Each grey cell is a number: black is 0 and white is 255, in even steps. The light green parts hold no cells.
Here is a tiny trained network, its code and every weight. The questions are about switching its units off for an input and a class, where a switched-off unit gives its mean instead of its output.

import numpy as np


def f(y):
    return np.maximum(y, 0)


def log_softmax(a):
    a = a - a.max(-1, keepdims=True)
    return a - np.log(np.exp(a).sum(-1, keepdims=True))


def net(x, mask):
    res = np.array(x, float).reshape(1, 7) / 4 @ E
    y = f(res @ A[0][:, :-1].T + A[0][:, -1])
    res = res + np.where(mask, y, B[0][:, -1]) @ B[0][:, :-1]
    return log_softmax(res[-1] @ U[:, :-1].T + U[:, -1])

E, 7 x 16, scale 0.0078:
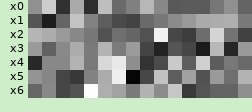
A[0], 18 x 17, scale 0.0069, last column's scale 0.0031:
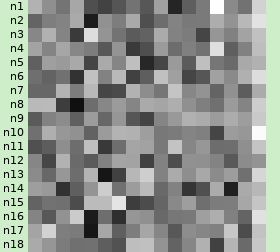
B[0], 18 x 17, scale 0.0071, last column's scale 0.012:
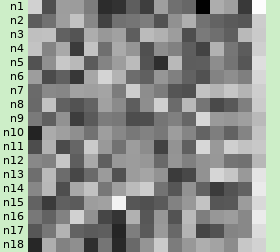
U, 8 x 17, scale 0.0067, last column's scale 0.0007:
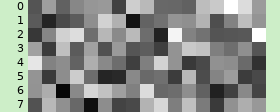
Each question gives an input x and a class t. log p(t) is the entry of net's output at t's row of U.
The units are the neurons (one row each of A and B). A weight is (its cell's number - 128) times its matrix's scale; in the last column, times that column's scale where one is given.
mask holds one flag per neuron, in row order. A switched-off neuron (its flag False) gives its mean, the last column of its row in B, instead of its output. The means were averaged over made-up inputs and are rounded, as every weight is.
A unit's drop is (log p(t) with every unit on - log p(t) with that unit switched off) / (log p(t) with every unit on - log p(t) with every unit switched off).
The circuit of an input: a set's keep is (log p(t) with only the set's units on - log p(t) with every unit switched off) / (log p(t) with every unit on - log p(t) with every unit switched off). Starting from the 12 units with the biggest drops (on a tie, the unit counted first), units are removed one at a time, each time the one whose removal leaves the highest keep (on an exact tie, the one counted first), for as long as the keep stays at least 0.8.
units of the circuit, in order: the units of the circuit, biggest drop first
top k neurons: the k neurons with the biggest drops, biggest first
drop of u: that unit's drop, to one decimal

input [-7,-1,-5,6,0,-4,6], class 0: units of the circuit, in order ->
[n11]
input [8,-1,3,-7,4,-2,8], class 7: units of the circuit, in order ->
[n18 n8]
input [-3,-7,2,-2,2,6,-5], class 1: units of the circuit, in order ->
[n15 n1]
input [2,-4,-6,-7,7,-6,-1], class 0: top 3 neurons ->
[n7 n11 n18]
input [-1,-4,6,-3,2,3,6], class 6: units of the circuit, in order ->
[n1 n3]
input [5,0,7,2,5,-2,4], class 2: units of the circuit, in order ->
[n13 n5]
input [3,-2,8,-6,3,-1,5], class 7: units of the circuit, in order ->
[n8 n4]
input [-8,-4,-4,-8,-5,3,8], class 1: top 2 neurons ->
[n15 n6]
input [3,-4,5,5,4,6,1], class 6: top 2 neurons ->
[n14 n15]
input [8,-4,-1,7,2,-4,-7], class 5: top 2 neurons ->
[n16 n1]
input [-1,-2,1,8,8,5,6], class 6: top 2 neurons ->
[n14 n3]
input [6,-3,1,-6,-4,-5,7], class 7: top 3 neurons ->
[n8 n18 n17]
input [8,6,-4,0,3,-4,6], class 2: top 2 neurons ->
[n13 n3]
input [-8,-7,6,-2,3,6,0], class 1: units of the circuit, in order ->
[n15]
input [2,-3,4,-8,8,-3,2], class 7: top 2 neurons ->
[n8 n18]
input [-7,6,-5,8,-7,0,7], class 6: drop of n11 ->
-0.1
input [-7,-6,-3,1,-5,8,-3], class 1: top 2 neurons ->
[n15 n1]
